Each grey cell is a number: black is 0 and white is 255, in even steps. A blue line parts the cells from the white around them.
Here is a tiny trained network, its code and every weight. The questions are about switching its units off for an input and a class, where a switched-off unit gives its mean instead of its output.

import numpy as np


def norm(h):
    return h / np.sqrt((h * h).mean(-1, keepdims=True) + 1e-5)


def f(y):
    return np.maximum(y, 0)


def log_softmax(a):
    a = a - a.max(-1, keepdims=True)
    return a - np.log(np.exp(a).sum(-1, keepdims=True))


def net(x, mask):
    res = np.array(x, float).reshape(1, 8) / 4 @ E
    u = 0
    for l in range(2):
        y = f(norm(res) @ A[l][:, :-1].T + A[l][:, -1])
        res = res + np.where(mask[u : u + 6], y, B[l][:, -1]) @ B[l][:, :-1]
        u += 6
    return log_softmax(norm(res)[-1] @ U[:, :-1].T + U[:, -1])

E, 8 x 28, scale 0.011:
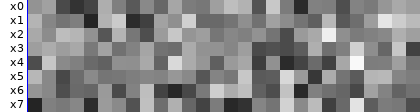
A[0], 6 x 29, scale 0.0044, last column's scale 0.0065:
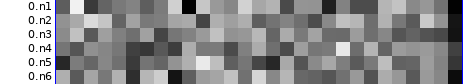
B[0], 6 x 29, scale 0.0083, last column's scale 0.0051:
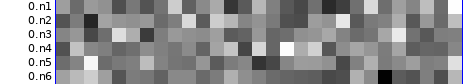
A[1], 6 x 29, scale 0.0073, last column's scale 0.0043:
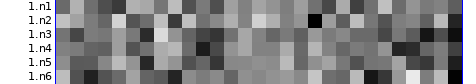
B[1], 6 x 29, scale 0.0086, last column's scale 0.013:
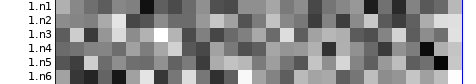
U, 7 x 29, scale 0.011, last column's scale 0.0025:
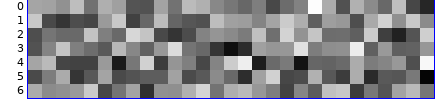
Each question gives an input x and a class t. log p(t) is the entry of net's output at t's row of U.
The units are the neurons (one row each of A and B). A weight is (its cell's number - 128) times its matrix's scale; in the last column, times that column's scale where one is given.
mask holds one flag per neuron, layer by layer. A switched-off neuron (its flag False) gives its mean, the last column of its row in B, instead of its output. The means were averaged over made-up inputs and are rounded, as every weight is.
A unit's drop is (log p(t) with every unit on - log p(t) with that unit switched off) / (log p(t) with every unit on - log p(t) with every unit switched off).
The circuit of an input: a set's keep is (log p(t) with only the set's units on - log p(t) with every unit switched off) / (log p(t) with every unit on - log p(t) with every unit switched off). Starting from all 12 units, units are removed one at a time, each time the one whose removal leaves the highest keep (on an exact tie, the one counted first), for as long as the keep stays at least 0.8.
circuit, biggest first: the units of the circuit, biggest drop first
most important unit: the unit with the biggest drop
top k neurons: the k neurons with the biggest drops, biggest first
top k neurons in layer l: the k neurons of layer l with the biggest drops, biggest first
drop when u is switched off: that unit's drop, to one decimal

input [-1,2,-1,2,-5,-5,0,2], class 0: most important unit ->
0.n2
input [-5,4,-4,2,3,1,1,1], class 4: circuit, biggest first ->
[1.n6; 1.n3]
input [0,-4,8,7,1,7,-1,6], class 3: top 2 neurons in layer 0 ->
[0.n5; 0.n6]
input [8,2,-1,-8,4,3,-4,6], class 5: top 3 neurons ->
[1.n1; 1.n6; 0.n5]
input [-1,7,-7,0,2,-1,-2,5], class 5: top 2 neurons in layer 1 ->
[1.n1; 1.n6]
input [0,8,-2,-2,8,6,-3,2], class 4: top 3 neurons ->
[1.n6; 0.n1; 1.n1]
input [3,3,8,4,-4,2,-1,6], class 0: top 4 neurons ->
[0.n2; 1.n6; 0.n5; 1.n4]
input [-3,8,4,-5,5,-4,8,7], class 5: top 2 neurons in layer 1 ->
[1.n6; 1.n1]
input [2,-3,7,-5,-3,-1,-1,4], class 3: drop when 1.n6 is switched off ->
0.2
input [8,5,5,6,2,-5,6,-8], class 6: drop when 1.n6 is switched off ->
0.1
